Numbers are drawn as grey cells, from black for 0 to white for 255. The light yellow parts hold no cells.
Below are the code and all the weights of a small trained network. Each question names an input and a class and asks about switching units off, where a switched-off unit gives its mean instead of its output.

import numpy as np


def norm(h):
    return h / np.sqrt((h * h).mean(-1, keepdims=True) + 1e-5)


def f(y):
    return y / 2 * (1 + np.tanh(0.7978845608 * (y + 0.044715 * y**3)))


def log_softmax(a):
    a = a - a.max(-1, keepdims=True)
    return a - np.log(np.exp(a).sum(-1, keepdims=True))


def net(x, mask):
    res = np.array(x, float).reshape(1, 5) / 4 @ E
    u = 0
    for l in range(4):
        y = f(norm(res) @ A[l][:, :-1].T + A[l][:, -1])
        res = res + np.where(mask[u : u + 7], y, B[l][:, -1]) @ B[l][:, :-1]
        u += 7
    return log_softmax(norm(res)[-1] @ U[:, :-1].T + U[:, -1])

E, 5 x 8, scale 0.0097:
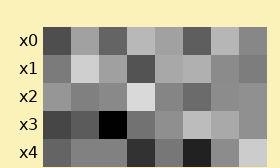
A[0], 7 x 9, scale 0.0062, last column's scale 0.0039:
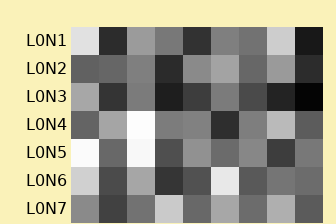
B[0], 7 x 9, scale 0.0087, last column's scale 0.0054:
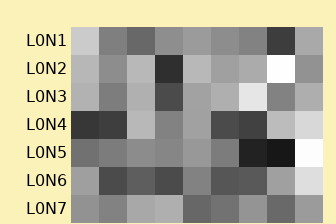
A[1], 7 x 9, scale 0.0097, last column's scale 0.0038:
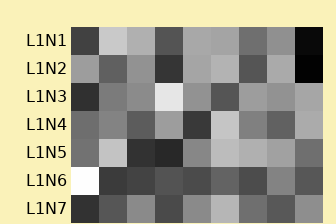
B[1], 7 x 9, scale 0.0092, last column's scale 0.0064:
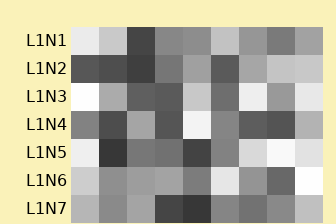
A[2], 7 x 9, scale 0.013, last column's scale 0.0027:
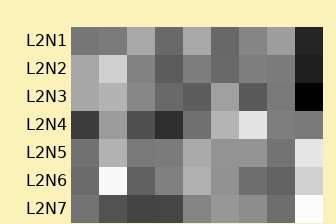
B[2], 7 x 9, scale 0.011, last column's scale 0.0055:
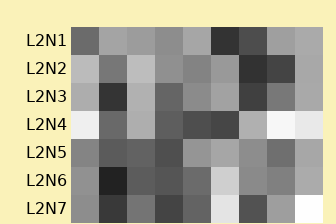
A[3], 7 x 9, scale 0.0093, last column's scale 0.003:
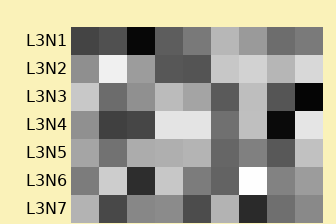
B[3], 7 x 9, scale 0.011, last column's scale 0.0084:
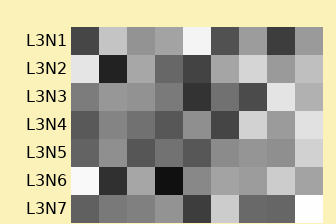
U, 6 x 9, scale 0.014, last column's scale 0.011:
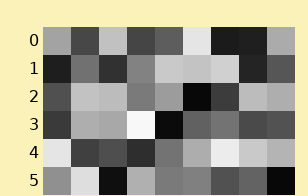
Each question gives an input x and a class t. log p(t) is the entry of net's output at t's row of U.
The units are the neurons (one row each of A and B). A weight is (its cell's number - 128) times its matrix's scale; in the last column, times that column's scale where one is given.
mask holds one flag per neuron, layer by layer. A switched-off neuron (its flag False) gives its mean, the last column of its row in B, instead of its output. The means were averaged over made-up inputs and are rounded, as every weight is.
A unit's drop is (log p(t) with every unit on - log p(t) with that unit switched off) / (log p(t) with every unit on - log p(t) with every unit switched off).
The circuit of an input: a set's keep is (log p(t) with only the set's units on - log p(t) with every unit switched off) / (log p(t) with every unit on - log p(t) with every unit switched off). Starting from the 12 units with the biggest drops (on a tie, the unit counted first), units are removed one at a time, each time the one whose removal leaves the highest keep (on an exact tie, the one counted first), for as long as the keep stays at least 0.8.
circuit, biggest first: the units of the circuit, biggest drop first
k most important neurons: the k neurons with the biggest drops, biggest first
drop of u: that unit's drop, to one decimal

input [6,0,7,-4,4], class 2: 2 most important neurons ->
L0N4, L2N1
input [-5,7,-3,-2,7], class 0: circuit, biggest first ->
L2N2
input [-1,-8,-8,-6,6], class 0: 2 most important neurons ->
L0N1, L1N6
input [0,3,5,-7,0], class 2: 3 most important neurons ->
L0N4, L1N6, L2N7
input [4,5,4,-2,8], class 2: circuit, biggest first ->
L0N4, L2N1
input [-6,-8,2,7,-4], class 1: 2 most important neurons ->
L2N4, L3N1
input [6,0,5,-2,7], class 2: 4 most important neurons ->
L0N4, L2N1, L1N5, L1N6
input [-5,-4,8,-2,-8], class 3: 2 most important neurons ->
L2N7, L3N4
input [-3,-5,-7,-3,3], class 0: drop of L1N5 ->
0.2
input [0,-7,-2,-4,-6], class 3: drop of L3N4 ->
0.2
